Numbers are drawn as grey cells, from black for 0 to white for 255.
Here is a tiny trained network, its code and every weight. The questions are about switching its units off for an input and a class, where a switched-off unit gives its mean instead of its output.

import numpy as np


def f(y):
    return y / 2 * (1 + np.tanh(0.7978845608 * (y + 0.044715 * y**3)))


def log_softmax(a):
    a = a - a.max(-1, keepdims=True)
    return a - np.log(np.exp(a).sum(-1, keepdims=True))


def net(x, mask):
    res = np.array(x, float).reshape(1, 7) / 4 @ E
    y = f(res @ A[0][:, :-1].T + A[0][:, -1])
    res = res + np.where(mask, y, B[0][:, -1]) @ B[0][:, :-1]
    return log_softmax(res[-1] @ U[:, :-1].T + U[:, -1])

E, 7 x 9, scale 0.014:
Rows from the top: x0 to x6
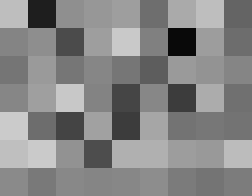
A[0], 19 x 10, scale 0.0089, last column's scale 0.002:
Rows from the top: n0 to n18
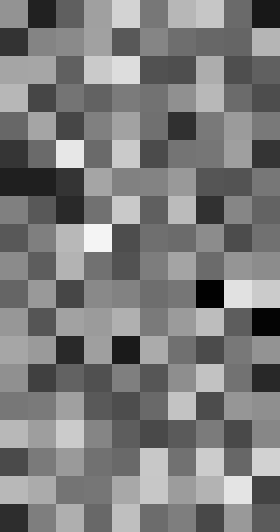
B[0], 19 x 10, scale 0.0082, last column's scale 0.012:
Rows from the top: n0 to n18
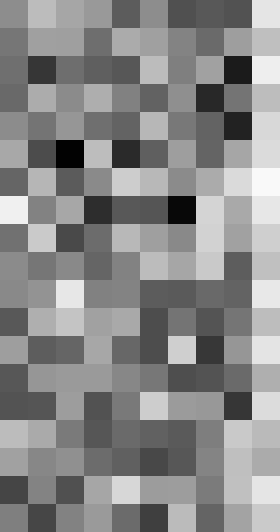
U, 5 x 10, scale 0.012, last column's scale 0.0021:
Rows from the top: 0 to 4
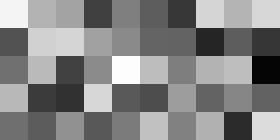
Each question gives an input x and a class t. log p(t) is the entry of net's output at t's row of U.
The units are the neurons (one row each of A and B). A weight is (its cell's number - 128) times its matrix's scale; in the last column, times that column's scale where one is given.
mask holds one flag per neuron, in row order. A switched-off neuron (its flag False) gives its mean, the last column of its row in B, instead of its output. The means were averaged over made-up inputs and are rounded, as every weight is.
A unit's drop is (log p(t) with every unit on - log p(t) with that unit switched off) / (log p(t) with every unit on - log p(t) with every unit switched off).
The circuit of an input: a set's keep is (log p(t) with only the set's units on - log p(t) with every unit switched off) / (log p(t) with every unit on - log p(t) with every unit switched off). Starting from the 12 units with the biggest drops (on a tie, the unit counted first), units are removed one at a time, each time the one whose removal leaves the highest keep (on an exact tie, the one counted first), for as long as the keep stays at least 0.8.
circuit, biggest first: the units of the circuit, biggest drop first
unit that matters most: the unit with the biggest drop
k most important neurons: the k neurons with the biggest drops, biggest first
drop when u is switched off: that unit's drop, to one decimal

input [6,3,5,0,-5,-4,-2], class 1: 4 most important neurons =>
(n0 n11 n13 n12)
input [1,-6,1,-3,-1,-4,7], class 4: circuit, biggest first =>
(n14)
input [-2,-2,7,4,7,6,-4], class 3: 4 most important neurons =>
(n12 n6 n8 n7)
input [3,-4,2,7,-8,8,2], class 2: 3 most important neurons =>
(n17 n7 n12)
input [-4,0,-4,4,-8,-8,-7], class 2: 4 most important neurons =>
(n8 n1 n6 n12)
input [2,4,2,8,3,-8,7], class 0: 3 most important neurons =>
(n15 n17 n16)
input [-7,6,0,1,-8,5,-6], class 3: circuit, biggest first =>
(n5 n18)
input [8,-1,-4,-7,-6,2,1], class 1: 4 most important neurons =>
(n0 n11 n3 n13)
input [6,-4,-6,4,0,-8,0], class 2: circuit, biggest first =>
(n8 n6)
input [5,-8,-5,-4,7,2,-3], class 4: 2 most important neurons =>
(n14 n9)
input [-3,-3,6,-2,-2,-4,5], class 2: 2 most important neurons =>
(n6 n2)
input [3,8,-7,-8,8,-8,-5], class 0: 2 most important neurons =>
(n7 n6)
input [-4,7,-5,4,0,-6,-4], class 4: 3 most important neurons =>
(n4 n2 n17)
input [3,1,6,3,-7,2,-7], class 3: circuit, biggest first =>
(n5)
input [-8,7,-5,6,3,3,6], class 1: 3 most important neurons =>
(n7 n4 n12)
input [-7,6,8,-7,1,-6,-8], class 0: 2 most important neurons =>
(n7 n10)
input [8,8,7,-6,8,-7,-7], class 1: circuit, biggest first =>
(n0 n13)
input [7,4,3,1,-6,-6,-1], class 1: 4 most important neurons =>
(n0 n11 n13 n17)
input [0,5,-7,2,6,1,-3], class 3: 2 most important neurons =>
(n12 n14)
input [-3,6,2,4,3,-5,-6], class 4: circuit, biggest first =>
(n2)
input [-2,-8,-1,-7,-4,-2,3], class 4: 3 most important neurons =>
(n14 n15 n9)
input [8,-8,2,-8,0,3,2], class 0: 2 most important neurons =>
(n7 n9)
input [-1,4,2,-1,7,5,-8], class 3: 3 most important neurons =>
(n12 n6 n8)
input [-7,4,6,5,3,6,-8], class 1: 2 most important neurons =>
(n7 n6)
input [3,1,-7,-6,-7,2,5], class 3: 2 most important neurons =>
(n5 n18)
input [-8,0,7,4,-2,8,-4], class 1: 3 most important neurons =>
(n6 n10 n8)
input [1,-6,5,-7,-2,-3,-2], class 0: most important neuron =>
(n7)
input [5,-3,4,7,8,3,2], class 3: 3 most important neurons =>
(n7 n12 n3)
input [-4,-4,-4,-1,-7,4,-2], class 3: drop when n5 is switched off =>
0.5
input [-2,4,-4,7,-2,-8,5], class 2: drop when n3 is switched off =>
0.0
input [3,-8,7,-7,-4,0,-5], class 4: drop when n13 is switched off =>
0.1
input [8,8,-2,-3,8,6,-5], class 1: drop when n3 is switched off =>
0.3
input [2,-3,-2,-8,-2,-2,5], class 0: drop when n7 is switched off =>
0.8
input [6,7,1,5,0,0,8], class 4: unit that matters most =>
n2
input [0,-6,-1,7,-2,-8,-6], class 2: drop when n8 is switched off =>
0.4
